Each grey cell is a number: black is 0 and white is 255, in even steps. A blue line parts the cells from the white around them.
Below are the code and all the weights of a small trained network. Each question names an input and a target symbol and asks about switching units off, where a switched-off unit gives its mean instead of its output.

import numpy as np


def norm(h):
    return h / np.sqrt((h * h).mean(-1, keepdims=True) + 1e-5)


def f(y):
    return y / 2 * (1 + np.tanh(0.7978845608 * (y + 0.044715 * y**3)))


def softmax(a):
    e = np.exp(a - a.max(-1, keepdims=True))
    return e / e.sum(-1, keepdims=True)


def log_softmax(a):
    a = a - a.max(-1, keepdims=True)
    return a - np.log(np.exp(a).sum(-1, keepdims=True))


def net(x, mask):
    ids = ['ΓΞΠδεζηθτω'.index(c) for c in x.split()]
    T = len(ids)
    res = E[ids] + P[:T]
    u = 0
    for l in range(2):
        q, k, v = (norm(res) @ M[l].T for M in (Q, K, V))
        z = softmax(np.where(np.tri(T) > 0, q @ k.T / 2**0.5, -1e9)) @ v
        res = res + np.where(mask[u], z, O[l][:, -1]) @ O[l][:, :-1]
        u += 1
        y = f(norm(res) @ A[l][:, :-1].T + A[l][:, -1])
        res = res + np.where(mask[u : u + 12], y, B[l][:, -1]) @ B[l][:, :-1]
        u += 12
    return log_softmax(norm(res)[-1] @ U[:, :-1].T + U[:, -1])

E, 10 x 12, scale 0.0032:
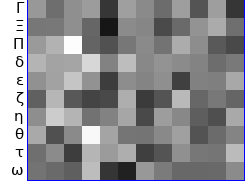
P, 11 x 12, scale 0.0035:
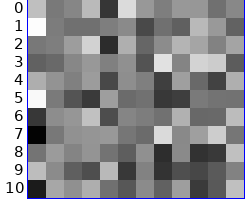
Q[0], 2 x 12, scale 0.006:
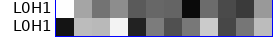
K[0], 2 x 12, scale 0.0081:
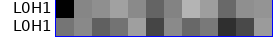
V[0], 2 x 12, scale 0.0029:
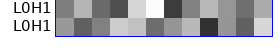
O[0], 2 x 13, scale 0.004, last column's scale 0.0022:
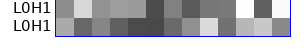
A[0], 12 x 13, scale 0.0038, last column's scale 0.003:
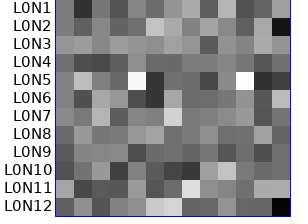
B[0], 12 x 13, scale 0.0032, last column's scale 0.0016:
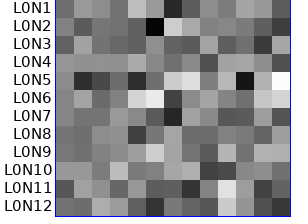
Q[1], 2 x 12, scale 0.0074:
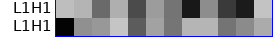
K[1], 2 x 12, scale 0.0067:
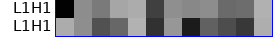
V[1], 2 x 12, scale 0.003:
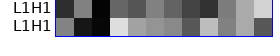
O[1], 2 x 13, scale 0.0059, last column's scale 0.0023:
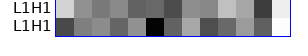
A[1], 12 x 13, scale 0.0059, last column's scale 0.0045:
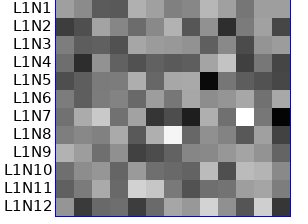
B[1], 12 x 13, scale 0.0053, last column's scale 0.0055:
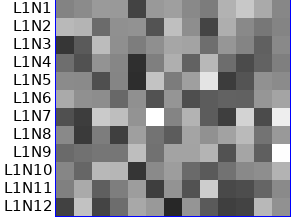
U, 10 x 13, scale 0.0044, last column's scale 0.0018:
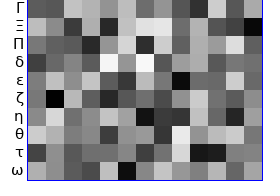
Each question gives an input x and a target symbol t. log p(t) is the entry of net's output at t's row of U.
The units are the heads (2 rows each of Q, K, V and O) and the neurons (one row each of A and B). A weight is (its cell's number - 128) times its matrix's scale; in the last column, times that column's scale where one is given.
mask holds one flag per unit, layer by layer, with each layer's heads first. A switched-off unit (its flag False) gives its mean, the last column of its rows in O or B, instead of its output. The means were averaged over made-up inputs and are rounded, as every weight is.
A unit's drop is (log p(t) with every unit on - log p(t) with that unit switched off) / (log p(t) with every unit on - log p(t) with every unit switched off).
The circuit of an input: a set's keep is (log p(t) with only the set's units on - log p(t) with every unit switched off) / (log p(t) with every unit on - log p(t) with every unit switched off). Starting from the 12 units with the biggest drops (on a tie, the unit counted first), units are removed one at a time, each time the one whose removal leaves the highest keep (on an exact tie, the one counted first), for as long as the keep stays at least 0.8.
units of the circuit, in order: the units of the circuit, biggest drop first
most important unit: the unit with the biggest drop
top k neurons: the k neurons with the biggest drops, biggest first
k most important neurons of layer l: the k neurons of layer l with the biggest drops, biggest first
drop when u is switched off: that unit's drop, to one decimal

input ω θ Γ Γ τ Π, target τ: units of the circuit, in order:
(L1H1; L1N5; L0H1)
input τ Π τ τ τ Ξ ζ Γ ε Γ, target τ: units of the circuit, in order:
(L1N5; L0H1; L1N7)
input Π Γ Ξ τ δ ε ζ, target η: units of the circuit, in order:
(L0H1; L1N7; L1N9; L1N5)
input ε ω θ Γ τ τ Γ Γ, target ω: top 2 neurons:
(L0N5; L1N7)
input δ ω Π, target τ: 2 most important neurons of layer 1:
(L1N12; L1N4)
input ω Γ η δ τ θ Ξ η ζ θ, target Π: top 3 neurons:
(L0N5; L1N12; L1N8)
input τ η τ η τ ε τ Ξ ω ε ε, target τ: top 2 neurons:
(L1N12; L1N4)
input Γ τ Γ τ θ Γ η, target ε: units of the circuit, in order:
(L1H1; L1N2; L1N7)
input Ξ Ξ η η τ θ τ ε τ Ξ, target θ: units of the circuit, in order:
(L1H1; L1N7)
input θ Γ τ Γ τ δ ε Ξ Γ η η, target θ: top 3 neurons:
(L1N7; L0N5; L1N8)
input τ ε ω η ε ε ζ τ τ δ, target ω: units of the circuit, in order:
(L0N5; L1H1; L1N7)
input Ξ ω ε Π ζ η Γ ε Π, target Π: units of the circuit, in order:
(L1H1; L0H1; L1N8; L1N12)
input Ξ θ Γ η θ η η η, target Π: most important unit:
L0N5
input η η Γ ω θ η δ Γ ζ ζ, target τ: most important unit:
L1N5
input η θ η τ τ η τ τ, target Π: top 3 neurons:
(L0N5; L1N8; L1N12)
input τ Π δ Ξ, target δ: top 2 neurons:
(L1N11; L1N7)
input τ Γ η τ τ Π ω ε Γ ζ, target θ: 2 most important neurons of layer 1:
(L1N7; L1N1)
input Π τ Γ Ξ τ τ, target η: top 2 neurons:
(L0N5; L1N7)
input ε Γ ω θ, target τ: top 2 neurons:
(L1N5; L1N7)
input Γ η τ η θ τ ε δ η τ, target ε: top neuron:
(L1N7)
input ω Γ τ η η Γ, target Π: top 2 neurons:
(L0N5; L1N12)
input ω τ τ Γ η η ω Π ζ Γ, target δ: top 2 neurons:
(L1N11; L1N3)
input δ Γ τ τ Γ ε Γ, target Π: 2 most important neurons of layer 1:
(L1N8; L1N12)
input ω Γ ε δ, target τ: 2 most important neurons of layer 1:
(L1N5; L1N7)
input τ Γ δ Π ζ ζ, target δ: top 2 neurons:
(L1N11; L1N3)
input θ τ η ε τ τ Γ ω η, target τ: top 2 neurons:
(L1N12; L1N4)
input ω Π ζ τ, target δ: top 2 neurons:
(L1N11; L1N7)
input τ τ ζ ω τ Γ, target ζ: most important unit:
L0H1
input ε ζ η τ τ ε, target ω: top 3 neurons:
(L0N5; L1N7; L1N9)
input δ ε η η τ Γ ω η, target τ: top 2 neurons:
(L1N5; L1N7)
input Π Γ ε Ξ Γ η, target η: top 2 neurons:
(L0N5; L1N7)
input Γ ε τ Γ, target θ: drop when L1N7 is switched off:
0.3
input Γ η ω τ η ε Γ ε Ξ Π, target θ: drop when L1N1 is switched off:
0.2
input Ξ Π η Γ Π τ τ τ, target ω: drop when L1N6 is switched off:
0.1
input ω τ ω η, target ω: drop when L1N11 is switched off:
0.0
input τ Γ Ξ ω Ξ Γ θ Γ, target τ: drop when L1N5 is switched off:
0.3
